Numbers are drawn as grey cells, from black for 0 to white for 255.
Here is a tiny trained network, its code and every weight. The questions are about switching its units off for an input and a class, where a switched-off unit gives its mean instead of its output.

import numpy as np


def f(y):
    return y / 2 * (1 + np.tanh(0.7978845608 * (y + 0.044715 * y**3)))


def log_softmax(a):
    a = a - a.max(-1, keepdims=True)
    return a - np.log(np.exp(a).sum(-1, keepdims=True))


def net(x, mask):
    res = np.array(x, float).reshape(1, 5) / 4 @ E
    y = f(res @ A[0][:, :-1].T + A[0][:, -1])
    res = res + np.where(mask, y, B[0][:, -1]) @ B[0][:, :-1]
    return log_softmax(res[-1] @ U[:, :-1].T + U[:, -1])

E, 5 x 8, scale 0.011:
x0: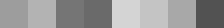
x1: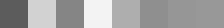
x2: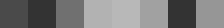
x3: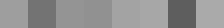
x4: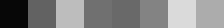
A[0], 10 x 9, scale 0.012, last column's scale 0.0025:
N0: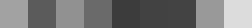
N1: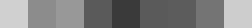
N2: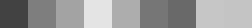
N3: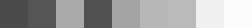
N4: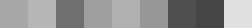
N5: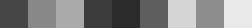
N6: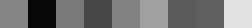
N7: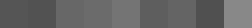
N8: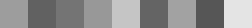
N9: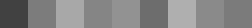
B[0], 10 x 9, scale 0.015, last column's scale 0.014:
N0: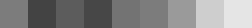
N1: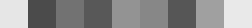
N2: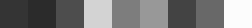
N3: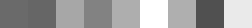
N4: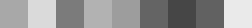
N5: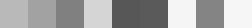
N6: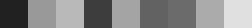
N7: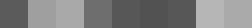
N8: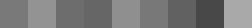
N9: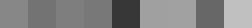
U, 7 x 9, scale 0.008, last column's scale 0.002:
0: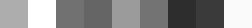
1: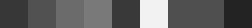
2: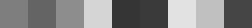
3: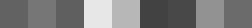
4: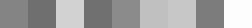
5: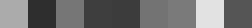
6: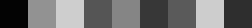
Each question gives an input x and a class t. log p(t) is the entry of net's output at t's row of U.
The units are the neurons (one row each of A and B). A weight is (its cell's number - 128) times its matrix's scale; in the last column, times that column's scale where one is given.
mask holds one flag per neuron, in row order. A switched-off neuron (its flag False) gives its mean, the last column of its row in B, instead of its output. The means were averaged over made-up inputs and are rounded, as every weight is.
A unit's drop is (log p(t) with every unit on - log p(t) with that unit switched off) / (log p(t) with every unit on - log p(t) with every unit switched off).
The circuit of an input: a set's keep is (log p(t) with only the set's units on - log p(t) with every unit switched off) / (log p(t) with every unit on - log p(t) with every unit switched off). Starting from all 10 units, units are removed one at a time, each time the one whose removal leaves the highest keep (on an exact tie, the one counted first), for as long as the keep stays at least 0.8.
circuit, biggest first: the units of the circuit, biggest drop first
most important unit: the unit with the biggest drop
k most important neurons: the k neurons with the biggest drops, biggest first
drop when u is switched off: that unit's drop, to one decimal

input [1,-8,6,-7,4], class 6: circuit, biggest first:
N6
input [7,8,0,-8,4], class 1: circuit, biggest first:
N9, N2
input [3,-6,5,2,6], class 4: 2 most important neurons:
N3, N2
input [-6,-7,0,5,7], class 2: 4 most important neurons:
N5, N0, N7, N8
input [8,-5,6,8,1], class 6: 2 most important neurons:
N6, N5
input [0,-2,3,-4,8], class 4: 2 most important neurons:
N3, N5
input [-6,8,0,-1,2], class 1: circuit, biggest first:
N2, N4
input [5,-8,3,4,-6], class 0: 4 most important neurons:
N4, N1, N2, N8
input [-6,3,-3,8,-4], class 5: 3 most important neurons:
N0, N1, N5
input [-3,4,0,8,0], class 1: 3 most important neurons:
N5, N4, N2
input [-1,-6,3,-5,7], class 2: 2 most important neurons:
N5, N7
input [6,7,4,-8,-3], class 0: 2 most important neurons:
N4, N8
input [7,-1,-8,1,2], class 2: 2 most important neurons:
N5, N3
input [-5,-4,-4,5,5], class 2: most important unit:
N5
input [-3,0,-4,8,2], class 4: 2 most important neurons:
N3, N2
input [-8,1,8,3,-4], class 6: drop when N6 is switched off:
0.4
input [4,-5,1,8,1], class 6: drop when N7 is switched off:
-0.1
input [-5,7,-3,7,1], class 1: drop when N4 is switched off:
0.1
